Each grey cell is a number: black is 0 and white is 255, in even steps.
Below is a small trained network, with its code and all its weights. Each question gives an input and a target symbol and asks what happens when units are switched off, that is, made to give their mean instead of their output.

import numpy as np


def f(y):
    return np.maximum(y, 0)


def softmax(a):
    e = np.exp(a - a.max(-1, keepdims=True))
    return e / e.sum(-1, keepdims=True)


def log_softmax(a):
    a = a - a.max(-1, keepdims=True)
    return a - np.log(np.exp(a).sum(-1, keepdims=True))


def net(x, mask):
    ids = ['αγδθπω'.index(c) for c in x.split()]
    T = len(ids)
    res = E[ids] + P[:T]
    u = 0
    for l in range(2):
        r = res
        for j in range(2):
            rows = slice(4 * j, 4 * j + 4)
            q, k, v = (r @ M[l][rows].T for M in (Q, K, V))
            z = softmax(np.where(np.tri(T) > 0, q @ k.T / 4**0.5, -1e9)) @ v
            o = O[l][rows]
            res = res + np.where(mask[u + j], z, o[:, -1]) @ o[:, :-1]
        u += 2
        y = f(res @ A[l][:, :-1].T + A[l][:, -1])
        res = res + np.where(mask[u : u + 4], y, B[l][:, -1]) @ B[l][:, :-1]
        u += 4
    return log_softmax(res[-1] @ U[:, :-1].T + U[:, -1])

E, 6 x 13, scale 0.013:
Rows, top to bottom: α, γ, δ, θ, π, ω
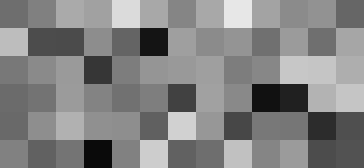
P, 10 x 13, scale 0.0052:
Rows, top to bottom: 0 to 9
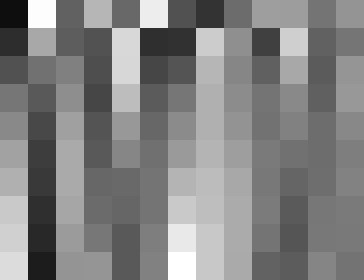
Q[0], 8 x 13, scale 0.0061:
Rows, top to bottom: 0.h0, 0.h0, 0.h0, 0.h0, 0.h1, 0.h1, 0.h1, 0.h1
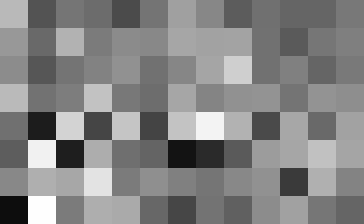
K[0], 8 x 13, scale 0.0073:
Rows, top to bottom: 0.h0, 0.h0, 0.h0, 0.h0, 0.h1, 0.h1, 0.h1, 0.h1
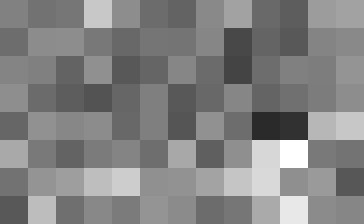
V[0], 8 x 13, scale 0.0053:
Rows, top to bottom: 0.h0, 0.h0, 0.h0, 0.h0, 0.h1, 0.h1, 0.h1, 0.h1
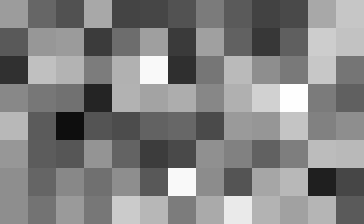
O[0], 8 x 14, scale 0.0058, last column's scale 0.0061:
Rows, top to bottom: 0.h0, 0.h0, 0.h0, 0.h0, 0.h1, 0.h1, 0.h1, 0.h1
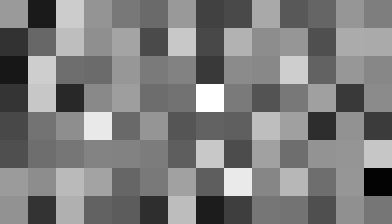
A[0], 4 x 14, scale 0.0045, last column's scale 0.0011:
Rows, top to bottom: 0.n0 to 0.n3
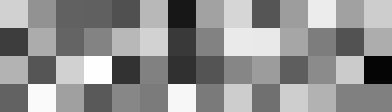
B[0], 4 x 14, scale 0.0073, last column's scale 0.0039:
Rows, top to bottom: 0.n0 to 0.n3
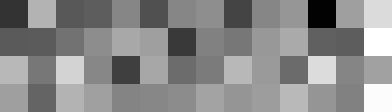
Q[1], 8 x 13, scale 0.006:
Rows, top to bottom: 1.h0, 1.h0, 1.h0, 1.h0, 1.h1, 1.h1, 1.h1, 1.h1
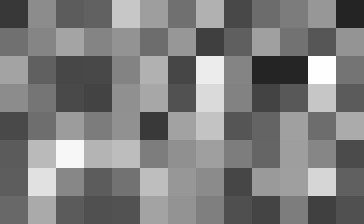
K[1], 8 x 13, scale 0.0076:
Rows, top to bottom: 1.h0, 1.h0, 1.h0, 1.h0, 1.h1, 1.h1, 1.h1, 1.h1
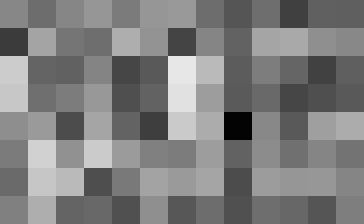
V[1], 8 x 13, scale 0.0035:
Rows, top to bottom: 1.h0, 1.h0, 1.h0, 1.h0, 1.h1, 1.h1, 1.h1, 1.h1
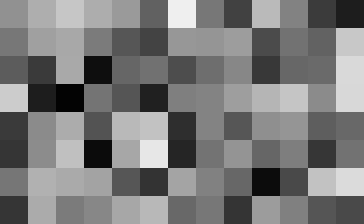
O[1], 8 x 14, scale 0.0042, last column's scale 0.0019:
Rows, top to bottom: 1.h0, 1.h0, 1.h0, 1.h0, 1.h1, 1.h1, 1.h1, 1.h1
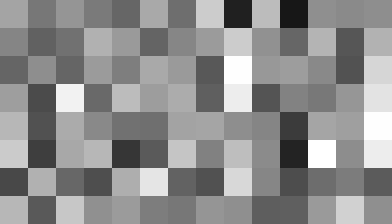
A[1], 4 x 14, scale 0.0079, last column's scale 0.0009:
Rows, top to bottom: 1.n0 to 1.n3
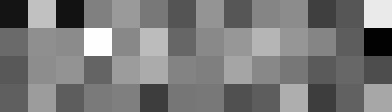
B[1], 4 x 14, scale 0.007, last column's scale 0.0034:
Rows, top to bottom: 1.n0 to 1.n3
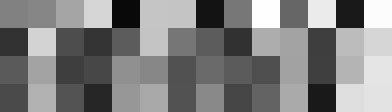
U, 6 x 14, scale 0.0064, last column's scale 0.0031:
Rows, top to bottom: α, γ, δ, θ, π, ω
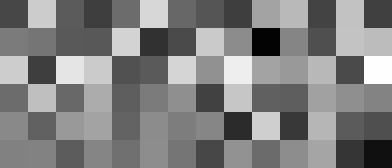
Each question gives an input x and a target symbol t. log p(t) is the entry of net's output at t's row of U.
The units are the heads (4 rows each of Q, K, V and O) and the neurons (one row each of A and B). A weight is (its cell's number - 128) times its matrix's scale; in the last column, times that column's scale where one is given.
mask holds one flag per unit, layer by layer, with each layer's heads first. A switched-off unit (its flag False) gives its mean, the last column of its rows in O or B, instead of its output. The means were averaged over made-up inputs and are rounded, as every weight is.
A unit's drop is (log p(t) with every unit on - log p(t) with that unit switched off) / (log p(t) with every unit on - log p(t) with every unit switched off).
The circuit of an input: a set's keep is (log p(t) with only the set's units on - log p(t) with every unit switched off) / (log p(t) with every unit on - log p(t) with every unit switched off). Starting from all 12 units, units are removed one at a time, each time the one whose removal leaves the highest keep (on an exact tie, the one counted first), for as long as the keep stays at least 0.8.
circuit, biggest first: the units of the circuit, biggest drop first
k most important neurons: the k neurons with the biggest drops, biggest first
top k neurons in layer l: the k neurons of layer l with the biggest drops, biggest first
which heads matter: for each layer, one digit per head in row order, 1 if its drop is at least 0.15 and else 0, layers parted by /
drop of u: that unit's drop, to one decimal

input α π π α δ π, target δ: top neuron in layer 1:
(1.n2)
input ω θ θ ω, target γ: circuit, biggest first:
(1.h1, 1.n0)
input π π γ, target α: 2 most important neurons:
(1.n3, 0.n0)
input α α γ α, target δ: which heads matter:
11 / 01
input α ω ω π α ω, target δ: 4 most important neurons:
(0.n1, 1.n2, 1.n1, 1.n3)
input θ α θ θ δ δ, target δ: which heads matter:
10 / 01
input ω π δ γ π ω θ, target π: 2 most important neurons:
(1.n0, 0.n0)
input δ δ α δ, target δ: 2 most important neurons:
(0.n3, 0.n0)
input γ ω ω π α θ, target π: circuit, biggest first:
(0.h1, 1.n0, 1.h0, 0.n0)
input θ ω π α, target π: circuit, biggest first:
(0.h1, 1.n0, 1.h0)
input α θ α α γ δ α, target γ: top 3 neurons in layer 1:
(1.n0, 1.n2, 1.n1)
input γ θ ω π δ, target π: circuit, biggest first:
(0.h1, 1.h0, 1.n0, 1.n2)
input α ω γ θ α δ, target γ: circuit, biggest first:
(1.h0, 1.n0, 0.h1)
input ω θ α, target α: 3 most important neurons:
(1.n1, 0.n1, 1.n2)
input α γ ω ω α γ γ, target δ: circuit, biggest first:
(0.h1, 0.n2)
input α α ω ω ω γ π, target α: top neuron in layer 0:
(0.n1)
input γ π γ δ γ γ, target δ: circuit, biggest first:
(0.h1, 0.h0)
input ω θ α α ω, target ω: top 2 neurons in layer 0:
(0.n1, 0.n3)
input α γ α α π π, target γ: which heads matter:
11 / 01
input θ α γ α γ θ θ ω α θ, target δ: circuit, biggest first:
(0.h0, 0.n2)
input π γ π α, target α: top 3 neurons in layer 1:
(1.n1, 1.n2, 1.n0)
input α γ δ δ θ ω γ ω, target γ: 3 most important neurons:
(1.n0, 1.n2, 0.n0)
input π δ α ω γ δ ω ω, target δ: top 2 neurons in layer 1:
(1.n3, 1.n1)
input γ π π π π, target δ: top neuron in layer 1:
(1.n3)
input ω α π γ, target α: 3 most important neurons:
(1.n3, 1.n0, 0.n0)
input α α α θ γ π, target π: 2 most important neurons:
(1.n0, 0.n3)
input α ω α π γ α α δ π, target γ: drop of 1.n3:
0.5
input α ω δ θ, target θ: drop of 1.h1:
0.1
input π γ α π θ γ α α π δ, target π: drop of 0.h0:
0.1
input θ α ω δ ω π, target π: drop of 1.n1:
0.0
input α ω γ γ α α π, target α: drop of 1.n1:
-0.1
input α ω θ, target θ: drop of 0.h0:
0.2
